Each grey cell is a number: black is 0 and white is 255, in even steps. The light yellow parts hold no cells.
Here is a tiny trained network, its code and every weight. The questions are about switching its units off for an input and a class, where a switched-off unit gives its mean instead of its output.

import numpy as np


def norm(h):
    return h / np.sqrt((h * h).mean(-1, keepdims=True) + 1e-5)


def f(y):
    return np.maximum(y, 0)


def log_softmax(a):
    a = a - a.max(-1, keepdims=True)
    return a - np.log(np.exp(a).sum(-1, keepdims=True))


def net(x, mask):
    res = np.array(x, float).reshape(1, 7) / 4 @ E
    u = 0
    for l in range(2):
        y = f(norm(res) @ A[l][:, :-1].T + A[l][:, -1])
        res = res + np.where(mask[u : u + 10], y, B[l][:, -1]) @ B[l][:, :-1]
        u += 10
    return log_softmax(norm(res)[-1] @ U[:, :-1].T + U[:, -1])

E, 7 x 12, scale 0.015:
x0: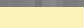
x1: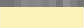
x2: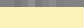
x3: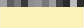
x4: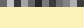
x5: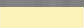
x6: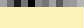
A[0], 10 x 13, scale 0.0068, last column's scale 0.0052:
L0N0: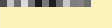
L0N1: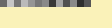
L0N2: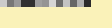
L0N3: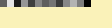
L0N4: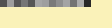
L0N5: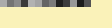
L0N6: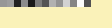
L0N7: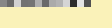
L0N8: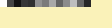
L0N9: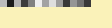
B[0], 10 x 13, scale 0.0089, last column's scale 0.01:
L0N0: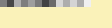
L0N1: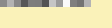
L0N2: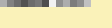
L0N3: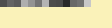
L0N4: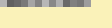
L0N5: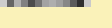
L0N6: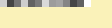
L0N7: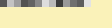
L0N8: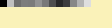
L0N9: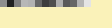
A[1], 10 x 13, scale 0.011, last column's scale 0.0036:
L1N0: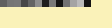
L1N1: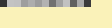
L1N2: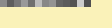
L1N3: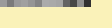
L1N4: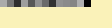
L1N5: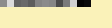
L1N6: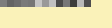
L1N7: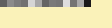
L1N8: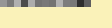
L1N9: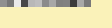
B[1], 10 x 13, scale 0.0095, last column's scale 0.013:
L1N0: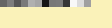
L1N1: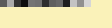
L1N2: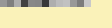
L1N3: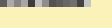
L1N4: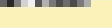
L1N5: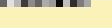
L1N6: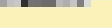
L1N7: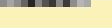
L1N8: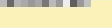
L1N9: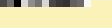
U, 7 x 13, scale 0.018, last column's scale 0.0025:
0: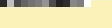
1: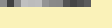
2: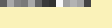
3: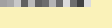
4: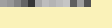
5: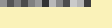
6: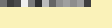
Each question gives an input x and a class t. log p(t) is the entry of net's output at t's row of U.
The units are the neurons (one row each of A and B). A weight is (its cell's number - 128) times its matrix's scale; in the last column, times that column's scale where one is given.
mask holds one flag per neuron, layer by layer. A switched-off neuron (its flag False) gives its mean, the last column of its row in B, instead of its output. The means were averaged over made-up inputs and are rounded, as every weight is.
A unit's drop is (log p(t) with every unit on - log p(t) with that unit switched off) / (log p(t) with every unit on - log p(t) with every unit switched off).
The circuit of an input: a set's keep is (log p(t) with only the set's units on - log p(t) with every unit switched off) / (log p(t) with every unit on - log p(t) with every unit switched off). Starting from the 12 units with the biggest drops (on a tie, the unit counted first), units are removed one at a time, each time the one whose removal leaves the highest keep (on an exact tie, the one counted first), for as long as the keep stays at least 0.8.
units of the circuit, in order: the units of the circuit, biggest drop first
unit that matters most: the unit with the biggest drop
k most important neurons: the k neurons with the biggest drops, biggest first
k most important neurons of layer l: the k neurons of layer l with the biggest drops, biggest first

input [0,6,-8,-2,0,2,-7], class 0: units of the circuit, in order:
L1N1
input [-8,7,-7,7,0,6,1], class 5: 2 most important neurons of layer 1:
L1N9, L1N0
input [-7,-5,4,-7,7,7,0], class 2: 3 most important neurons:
L0N0, L1N9, L0N1
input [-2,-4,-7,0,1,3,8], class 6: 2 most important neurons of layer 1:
L1N4, L1N1
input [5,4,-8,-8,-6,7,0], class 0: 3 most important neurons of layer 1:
L1N1, L1N9, L1N8
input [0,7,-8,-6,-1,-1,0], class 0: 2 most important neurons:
L1N1, L0N7
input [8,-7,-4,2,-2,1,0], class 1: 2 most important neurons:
L0N5, L1N1
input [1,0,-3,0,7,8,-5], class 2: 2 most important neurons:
L0N0, L0N7
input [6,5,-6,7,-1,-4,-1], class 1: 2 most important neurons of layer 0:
L0N5, L0N9
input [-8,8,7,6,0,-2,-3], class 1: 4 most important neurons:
L0N9, L1N6, L0N7, L1N2
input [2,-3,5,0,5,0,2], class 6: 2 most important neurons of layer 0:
L0N0, L0N7
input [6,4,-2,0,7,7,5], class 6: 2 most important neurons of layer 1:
L1N1, L1N4
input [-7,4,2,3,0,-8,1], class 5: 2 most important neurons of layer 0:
L0N8, L0N9
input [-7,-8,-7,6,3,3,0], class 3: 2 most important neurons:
L0N5, L1N9
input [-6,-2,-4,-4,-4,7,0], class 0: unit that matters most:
L1N9
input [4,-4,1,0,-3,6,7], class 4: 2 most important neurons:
L0N6, L1N1
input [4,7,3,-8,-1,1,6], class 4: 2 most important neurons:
L1N9, L0N7
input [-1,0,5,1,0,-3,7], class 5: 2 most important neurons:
L0N8, L1N9
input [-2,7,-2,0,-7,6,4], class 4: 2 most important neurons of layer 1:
L1N1, L1N6
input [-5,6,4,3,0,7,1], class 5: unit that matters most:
L0N8
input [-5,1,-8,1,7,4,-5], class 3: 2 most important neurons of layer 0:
L0N9, L0N8
